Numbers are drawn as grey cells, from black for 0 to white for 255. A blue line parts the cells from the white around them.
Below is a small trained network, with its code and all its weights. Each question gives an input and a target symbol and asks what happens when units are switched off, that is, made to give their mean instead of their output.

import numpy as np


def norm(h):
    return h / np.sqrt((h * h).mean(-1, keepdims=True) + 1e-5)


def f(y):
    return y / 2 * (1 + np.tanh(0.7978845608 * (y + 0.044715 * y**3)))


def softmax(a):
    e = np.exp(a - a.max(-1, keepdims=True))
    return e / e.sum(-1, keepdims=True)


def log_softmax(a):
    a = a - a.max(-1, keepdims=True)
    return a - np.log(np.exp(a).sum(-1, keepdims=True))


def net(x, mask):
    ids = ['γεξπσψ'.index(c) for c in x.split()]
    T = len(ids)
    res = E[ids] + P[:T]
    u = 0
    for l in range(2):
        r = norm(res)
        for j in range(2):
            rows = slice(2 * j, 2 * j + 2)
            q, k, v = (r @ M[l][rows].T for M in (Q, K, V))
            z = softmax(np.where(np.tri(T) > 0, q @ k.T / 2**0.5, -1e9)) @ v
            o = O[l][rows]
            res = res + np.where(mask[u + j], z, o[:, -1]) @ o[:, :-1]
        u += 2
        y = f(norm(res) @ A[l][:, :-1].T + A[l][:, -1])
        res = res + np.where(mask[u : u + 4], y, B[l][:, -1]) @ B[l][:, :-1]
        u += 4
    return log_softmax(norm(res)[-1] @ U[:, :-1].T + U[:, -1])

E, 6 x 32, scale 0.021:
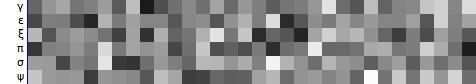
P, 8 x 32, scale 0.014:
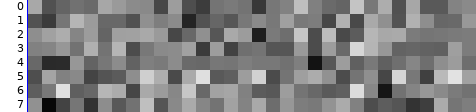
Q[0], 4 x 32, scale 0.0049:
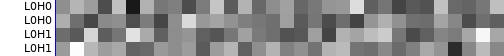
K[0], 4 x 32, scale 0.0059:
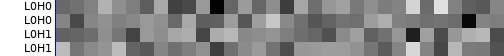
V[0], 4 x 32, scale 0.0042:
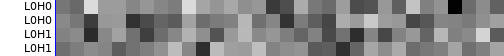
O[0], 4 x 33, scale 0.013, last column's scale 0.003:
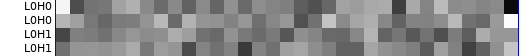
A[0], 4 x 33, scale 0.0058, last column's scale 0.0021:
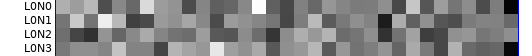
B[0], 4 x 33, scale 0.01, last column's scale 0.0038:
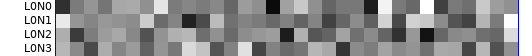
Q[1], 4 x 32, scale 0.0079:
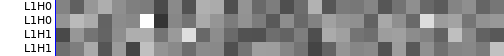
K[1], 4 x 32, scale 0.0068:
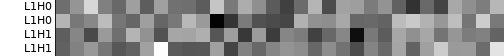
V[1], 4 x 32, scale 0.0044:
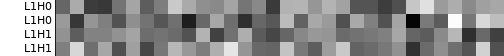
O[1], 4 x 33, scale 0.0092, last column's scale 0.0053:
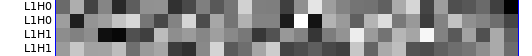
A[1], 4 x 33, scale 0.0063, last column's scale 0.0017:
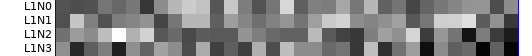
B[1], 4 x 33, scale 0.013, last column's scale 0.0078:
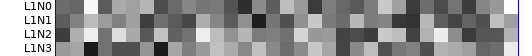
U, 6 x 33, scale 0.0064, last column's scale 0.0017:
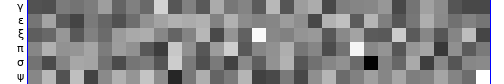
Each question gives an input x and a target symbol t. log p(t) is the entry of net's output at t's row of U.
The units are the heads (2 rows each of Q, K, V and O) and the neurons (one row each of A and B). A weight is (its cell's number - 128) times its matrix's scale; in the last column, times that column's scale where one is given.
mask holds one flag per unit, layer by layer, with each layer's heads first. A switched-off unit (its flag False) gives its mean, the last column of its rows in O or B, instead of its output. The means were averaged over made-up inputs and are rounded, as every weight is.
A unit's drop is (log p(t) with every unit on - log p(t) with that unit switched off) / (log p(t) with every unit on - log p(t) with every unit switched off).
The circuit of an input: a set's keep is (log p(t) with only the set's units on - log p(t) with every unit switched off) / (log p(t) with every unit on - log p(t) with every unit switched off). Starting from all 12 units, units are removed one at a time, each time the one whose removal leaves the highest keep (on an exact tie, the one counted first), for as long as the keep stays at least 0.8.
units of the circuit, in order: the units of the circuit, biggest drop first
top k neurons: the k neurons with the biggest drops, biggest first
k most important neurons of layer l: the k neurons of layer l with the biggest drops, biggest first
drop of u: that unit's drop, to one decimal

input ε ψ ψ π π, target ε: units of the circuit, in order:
L1N3; L1H0
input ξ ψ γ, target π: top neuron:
L0N1
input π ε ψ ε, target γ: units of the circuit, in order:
L0N2; L1H0
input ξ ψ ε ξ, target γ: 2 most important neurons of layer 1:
L1N3; L1N2
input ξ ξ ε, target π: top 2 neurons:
L1N2; L0N2
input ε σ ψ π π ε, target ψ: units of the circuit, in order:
L1H1; L1N0
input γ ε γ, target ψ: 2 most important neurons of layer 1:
L1N0; L1N2
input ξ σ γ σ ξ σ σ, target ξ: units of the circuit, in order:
L1H1; L1N3
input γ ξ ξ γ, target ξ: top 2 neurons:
L1N3; L0N1
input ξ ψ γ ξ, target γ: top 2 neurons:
L1N3; L0N0
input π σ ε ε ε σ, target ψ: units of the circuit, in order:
L0N1; L0H1; L1H0
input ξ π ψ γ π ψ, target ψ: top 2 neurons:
L1N0; L1N2
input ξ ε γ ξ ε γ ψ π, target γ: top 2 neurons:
L0N3; L0N2
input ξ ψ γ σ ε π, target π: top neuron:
L1N2
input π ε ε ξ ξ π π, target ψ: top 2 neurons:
L0N2; L1N2
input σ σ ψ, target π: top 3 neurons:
L0N1; L1N2; L0N3
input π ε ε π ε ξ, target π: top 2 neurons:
L1N2; L0N1
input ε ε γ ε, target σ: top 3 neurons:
L1N1; L0N1; L0N2
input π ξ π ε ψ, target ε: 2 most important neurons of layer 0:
L0N2; L0N1
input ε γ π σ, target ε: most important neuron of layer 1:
L1N0
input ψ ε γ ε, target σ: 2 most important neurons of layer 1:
L1N1; L1N0
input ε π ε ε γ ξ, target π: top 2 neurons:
L0N1; L1N2
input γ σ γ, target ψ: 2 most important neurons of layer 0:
L0N2; L0N1
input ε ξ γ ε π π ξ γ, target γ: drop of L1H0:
0.5
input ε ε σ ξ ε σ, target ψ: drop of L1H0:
0.1
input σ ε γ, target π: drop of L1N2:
0.5
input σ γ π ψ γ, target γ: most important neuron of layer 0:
L0N2
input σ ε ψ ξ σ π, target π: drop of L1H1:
0.8
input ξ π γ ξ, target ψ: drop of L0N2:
-0.1
